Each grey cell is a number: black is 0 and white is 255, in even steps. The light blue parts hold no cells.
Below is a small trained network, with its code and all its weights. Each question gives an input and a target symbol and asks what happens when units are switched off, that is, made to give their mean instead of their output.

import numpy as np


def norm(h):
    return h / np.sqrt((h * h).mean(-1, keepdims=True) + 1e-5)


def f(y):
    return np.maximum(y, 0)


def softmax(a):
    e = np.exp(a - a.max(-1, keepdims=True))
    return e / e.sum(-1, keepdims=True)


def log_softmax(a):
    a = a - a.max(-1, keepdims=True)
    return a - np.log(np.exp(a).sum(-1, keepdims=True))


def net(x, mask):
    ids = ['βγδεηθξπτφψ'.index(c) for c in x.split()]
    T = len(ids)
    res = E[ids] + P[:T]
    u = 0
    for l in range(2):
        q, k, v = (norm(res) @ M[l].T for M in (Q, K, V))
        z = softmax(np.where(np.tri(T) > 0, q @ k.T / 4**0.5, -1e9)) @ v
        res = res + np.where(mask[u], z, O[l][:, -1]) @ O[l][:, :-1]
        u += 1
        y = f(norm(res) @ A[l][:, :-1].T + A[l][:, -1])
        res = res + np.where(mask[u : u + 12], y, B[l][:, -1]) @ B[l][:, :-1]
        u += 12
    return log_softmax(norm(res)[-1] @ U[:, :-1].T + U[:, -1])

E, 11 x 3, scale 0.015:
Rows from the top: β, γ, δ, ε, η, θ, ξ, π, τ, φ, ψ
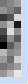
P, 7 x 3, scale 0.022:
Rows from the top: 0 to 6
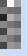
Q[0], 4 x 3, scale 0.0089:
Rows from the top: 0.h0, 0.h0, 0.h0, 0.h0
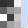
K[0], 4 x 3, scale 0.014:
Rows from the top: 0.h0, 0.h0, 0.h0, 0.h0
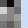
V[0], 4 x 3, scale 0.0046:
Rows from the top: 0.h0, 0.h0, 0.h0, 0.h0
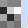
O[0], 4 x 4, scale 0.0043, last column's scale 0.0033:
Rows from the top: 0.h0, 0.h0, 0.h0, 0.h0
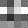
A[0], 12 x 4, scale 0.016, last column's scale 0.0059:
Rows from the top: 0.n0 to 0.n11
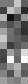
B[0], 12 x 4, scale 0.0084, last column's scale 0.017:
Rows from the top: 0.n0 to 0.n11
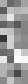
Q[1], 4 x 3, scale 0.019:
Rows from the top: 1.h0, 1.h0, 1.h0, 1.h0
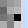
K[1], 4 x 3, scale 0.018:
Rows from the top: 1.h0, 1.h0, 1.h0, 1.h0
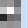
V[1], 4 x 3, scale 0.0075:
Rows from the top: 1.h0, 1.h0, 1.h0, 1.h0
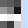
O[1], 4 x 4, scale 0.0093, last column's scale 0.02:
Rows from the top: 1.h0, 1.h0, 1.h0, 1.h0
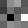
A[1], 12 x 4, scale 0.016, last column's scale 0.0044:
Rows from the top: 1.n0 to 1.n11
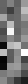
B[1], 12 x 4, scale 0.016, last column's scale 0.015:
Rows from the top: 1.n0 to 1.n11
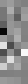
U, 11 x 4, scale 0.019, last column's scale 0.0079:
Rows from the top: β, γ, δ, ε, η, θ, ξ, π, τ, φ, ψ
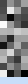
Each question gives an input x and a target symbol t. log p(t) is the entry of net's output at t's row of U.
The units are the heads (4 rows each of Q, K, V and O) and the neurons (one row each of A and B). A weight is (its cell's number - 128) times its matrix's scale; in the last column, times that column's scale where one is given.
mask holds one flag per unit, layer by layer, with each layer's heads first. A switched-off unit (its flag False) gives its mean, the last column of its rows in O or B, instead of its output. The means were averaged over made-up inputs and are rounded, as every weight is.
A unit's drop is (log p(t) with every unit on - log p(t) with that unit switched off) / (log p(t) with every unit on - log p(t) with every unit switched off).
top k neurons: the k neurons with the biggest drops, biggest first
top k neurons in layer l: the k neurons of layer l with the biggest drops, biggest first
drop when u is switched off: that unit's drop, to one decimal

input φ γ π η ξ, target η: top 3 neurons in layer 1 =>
(1.n8 1.n9 1.n6)
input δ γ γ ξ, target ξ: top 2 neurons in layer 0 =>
(0.n1 0.n8)
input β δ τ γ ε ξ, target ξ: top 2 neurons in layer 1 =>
(1.n8 1.n1)
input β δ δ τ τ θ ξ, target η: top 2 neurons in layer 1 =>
(1.n8 1.n9)
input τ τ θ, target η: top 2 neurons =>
(0.n1 0.n7)
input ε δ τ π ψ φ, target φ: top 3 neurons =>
(0.n8 0.n7 0.n5)
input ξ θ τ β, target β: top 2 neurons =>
(0.n8 0.n7)
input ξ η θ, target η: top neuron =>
(0.n1)
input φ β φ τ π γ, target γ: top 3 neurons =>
(0.n5 0.n8 0.n2)
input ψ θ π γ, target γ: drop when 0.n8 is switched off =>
0.5
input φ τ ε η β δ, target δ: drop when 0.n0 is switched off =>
0.0
